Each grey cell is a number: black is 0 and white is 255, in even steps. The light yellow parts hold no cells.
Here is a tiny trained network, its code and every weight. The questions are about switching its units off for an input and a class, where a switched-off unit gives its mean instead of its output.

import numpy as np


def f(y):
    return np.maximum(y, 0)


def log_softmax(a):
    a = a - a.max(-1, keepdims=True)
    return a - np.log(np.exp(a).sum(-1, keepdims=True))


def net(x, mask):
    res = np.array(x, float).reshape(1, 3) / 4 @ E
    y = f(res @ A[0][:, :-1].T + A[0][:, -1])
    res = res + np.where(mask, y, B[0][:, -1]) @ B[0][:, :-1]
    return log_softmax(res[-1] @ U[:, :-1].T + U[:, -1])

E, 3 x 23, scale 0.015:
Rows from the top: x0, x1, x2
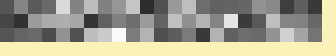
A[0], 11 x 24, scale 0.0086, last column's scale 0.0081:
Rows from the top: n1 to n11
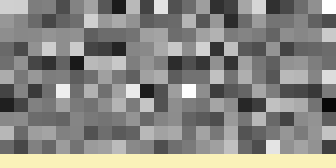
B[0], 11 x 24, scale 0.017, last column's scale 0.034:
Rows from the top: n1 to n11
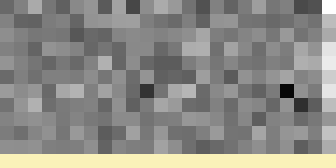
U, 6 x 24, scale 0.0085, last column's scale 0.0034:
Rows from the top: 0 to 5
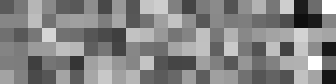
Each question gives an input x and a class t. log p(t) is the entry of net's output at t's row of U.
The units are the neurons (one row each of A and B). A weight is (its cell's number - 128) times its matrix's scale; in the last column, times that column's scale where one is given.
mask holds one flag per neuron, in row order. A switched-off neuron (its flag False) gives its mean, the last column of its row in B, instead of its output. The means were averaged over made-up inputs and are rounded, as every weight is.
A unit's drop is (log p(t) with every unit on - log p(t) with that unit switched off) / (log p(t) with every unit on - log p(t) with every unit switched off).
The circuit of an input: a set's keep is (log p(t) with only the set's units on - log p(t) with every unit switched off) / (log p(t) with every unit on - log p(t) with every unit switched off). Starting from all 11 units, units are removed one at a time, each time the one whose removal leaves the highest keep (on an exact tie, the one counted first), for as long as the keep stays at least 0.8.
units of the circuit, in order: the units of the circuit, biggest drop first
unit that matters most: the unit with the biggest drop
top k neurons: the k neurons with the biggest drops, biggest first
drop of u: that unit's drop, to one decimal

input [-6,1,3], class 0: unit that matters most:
n4
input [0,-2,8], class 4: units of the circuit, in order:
(n7 n5)
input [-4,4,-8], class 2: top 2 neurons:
(n4 n7)
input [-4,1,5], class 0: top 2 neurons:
(n8 n4)
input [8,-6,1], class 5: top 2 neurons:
(n5 n2)
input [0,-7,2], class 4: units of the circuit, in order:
(n7 n5)
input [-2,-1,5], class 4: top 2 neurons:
(n7 n1)
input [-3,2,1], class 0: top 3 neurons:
(n7 n5 n4)
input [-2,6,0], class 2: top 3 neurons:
(n1 n4 n7)
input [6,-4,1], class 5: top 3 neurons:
(n8 n5 n2)
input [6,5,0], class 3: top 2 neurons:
(n1 n4)
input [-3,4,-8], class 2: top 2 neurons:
(n4 n7)
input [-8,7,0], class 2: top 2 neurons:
(n1 n4)
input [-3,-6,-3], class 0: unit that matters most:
n7
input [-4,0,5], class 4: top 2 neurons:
(n1 n5)
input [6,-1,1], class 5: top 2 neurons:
(n1 n8)
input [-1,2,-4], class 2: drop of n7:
0.6
